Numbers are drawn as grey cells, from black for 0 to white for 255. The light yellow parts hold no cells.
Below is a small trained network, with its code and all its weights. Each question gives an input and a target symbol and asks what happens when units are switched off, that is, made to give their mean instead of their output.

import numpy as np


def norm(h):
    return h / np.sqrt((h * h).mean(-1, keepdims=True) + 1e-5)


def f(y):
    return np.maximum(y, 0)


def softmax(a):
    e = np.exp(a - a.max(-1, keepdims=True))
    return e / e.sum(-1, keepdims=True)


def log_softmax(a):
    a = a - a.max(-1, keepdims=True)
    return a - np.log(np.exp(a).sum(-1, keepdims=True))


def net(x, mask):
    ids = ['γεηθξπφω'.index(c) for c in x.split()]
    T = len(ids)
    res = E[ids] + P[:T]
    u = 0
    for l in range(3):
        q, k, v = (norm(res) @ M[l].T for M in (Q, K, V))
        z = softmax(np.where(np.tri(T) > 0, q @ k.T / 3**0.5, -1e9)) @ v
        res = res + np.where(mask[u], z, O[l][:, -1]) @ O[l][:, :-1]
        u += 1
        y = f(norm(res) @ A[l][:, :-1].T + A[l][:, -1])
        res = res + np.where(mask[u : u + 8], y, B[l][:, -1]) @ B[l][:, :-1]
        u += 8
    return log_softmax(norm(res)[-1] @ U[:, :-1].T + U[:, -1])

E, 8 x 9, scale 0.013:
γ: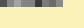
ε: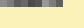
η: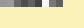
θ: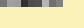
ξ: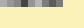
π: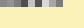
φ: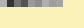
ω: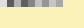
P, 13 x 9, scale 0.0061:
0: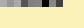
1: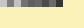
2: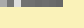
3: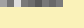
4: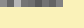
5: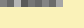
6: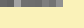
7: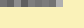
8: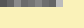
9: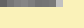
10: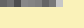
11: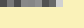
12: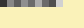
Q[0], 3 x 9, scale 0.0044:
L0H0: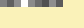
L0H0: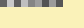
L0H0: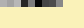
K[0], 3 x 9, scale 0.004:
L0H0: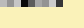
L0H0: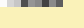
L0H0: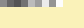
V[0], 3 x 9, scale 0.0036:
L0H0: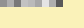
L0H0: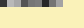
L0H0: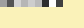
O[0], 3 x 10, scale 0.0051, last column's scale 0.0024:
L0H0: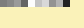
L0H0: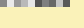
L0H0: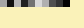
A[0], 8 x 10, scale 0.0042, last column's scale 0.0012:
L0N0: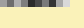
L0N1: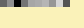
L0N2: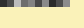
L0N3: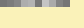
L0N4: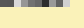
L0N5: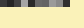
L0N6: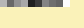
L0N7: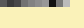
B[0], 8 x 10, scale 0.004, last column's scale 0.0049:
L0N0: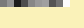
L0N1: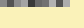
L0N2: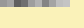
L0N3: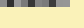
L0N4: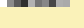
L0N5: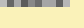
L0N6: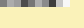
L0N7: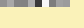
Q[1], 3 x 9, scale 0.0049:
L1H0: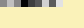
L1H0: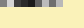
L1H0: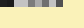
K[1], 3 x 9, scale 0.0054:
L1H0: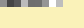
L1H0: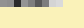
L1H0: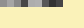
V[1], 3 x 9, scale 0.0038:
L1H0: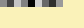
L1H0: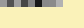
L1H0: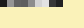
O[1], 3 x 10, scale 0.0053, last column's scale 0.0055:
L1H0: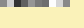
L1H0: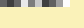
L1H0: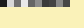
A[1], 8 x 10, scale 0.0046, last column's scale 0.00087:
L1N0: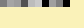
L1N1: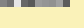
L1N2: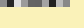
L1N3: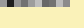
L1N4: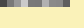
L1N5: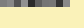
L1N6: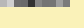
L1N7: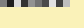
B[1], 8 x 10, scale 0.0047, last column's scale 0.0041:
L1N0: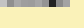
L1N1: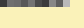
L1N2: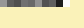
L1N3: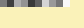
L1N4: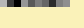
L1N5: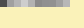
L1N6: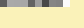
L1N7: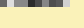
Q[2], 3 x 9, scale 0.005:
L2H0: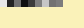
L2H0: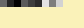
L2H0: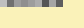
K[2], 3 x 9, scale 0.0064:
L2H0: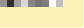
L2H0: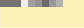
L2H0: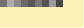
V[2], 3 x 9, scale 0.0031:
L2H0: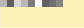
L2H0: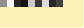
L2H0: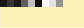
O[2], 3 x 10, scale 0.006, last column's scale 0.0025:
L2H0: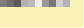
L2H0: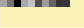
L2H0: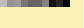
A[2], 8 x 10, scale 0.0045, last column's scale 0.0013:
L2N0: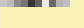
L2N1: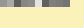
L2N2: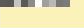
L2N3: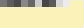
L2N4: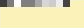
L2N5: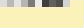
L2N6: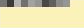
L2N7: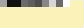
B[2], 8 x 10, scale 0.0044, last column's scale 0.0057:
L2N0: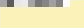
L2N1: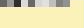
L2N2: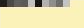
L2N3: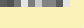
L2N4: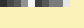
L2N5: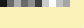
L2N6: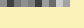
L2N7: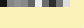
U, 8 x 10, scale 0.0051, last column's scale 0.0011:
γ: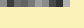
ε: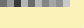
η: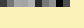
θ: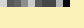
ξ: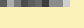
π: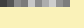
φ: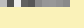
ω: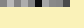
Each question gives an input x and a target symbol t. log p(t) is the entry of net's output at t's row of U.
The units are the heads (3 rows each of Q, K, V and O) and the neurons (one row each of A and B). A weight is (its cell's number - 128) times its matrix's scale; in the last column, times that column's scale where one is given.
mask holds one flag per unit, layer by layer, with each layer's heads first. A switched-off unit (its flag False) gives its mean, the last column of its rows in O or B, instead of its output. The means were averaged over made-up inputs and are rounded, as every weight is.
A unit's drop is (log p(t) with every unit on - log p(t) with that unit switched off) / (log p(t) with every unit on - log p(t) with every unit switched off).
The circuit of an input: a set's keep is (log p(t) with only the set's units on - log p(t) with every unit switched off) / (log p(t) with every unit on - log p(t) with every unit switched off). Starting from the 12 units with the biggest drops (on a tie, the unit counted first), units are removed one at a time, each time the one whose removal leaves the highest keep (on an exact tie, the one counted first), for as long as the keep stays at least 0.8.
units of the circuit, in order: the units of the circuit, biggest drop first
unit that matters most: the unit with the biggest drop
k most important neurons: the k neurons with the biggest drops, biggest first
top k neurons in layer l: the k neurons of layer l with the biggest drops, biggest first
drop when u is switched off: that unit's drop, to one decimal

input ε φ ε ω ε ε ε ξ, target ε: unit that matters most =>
L0H0
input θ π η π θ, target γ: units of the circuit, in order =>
L1H0, L1N2, L0N0
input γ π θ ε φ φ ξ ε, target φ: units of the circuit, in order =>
L2H0, L0N5, L2N0, L2N4
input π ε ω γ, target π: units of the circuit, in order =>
L2H0, L0H0, L1H0, L0N2
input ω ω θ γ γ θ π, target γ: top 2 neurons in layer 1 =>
L1N2, L1N4
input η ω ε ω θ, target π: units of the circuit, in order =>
L2H0, L2N4
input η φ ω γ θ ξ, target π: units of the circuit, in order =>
L2N5, L0N6
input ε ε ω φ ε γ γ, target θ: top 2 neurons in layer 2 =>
L2N5, L2N2
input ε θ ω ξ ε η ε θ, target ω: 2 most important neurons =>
L2N7, L1N2
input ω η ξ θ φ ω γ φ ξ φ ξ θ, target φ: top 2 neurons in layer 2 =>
L2N0, L2N7
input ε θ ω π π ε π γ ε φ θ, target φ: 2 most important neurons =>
L2N0, L1N6
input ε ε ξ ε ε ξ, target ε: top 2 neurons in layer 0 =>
L0N0, L0N6
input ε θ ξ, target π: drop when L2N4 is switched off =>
-0.1
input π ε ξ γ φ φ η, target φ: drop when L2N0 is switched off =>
0.3
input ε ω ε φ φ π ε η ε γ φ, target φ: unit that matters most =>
L2H0
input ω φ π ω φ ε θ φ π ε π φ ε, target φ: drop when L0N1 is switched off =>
0.1
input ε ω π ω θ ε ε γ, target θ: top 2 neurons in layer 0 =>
L0N4, L0N2
